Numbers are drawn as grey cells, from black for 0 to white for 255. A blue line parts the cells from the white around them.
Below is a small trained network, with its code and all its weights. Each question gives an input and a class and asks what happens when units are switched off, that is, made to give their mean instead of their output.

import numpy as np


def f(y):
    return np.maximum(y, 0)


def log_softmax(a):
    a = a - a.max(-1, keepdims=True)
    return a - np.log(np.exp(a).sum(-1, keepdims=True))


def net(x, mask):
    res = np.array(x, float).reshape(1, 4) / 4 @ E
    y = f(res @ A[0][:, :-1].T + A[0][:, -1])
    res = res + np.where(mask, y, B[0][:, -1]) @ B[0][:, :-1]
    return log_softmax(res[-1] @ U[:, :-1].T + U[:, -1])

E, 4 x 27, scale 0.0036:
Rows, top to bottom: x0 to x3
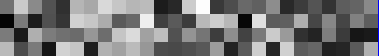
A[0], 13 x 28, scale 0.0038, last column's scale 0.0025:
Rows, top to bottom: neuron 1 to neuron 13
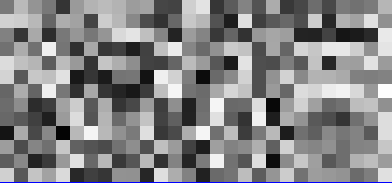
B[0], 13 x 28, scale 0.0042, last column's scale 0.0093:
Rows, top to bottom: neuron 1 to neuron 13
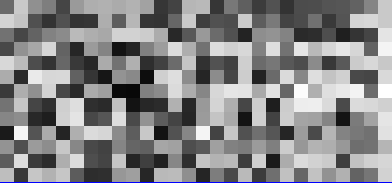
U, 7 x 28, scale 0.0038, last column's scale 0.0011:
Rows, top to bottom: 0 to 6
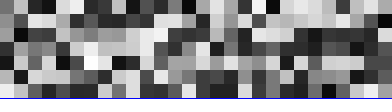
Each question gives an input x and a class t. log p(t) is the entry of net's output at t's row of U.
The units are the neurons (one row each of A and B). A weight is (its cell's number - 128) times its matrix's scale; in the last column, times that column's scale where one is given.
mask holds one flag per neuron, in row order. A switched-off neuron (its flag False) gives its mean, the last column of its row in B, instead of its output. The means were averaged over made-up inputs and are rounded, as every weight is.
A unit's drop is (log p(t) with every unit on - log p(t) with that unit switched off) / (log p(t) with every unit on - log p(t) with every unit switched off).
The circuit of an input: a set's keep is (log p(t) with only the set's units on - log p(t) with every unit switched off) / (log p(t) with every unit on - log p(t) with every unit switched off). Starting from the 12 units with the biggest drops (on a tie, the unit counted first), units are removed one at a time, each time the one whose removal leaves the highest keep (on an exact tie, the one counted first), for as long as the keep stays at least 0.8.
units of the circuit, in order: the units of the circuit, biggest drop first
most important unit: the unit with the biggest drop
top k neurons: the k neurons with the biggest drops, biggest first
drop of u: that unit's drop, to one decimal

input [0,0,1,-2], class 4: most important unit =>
neuron 6
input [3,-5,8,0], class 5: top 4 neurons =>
neuron 10; neuron 13; neuron 9; neuron 12
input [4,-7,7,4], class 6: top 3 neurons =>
neuron 5; neuron 2; neuron 1
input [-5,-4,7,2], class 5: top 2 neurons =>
neuron 7; neuron 4
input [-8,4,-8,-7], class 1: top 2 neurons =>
neuron 10; neuron 6
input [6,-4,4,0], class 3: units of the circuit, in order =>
neuron 3; neuron 1
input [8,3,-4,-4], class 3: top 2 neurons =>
neuron 7; neuron 4
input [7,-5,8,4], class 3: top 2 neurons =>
neuron 3; neuron 1
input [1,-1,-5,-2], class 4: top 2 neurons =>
neuron 6; neuron 13
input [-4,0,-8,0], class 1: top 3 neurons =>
neuron 7; neuron 4; neuron 9
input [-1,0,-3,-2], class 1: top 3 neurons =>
neuron 10; neuron 1; neuron 3
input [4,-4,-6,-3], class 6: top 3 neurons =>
neuron 2; neuron 5; neuron 10
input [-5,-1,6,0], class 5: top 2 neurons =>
neuron 7; neuron 4
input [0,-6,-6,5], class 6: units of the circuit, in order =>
neuron 5
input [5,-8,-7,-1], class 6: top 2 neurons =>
neuron 2; neuron 5
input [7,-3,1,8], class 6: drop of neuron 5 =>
0.2
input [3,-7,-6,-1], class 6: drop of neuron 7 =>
-0.1
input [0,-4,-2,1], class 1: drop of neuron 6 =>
0.1
